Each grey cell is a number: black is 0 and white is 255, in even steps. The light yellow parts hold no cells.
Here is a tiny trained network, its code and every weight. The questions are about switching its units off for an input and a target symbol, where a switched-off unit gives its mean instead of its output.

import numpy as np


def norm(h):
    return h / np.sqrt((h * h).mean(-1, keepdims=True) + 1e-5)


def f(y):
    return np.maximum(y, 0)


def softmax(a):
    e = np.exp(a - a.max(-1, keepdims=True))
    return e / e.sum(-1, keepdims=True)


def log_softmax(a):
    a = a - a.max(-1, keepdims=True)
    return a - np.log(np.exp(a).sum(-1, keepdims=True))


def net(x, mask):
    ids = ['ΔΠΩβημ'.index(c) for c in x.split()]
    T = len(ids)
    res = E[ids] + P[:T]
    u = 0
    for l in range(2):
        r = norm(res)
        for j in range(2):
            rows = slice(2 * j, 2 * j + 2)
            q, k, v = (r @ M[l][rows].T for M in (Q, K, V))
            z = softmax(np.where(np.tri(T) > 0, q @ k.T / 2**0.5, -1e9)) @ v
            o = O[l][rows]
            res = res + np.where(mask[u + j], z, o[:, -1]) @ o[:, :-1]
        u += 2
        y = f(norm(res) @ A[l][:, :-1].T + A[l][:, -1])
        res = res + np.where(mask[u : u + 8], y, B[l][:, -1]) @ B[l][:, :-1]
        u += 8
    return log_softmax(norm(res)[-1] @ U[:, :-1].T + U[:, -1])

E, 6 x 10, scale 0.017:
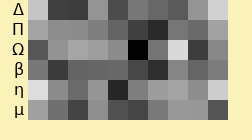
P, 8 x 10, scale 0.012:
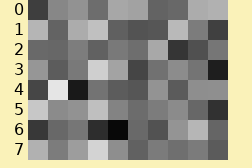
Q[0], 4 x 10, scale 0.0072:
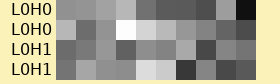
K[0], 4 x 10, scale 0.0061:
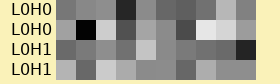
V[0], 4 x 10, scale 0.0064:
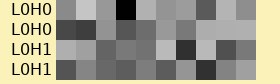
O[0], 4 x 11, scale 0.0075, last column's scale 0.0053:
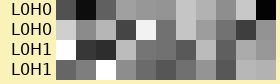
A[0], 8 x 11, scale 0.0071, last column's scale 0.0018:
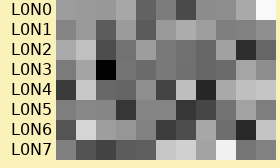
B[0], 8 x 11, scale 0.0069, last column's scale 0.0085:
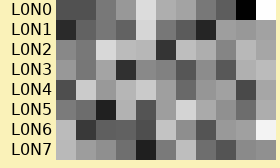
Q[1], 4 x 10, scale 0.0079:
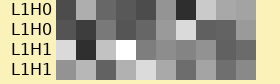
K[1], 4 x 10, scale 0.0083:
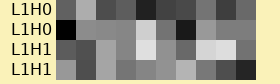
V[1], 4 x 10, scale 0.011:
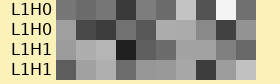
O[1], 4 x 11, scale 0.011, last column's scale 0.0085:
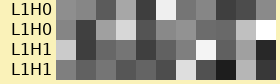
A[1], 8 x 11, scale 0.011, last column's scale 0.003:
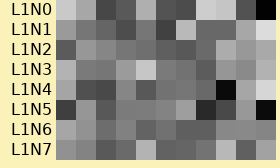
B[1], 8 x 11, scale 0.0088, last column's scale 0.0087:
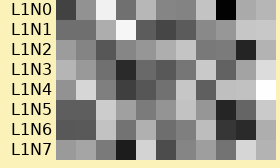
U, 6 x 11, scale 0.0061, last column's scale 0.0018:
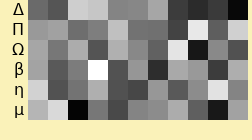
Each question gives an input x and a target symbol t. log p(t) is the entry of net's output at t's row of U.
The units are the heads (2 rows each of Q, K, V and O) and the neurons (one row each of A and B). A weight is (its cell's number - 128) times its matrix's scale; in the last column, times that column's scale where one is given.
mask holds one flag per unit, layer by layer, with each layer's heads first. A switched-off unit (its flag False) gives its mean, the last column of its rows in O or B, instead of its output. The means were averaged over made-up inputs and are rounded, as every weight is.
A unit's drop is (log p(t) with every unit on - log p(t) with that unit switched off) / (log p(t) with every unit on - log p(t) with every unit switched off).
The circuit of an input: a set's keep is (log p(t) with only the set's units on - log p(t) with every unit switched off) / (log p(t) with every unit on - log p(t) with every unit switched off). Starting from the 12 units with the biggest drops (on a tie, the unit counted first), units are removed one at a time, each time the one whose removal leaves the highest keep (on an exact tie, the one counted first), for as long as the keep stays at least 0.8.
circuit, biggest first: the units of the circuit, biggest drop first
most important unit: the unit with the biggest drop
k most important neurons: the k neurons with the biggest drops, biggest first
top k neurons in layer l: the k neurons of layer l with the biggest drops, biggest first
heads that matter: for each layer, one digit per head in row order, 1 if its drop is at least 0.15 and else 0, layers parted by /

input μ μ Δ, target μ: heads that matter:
00 / 10
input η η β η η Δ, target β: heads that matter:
11 / 11
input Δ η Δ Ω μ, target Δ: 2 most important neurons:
L0N4, L1N5
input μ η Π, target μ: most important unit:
L1H0
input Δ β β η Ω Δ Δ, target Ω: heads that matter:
00 / 10
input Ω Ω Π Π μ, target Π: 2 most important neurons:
L0N4, L0N5
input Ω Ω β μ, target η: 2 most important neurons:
L0N6, L0N0
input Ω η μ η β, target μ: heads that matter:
11 / 01
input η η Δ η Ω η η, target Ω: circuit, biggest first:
L1H0, L1N0
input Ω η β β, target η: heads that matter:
01 / 01
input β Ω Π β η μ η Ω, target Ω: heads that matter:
10 / 10
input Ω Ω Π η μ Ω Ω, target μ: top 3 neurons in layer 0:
L0N3, L0N6, L0N4
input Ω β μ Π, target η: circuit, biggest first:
L1H1, L0N6, L1N4
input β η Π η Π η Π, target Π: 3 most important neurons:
L0N4, L0N5, L1N2
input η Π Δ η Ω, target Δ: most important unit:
L0N4
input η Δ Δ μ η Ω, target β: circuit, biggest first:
L1H1, L1H0
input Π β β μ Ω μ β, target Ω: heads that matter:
00 / 11
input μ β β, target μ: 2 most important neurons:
L0N6, L0N4
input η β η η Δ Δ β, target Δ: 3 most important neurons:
L0N4, L1N5, L0N6
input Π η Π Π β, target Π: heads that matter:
10 / 11
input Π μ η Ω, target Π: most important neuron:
L0N6
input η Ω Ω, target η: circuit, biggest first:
L1H1, L0N6, L1N4
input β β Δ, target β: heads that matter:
10 / 01
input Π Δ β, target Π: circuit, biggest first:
L1H1, L0N5, L1H0
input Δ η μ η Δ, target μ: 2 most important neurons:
L0N4, L0N0
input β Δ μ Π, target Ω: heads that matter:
10 / 00
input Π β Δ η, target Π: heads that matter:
00 / 01
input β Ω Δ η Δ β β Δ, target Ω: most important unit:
L0H0
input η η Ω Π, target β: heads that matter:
11 / 11
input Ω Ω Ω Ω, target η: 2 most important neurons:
L0N6, L0N0
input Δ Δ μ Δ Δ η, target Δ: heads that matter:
11 / 01
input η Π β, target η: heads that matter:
00 / 00
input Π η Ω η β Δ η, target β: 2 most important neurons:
L0N6, L0N5
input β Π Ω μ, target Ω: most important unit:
L1N0
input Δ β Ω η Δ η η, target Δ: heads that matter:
00 / 01
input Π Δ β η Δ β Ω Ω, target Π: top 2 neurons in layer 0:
L0N5, L0N6
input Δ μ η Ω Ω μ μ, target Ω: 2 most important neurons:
L1N0, L0N4
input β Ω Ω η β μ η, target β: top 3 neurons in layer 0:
L0N6, L0N5, L0N0
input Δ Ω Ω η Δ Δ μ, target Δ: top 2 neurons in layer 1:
L1N5, L1N4
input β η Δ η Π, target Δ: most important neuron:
L0N0
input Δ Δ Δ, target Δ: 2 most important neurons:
L1N5, L0N6
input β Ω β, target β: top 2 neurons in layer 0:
L0N5, L0N6
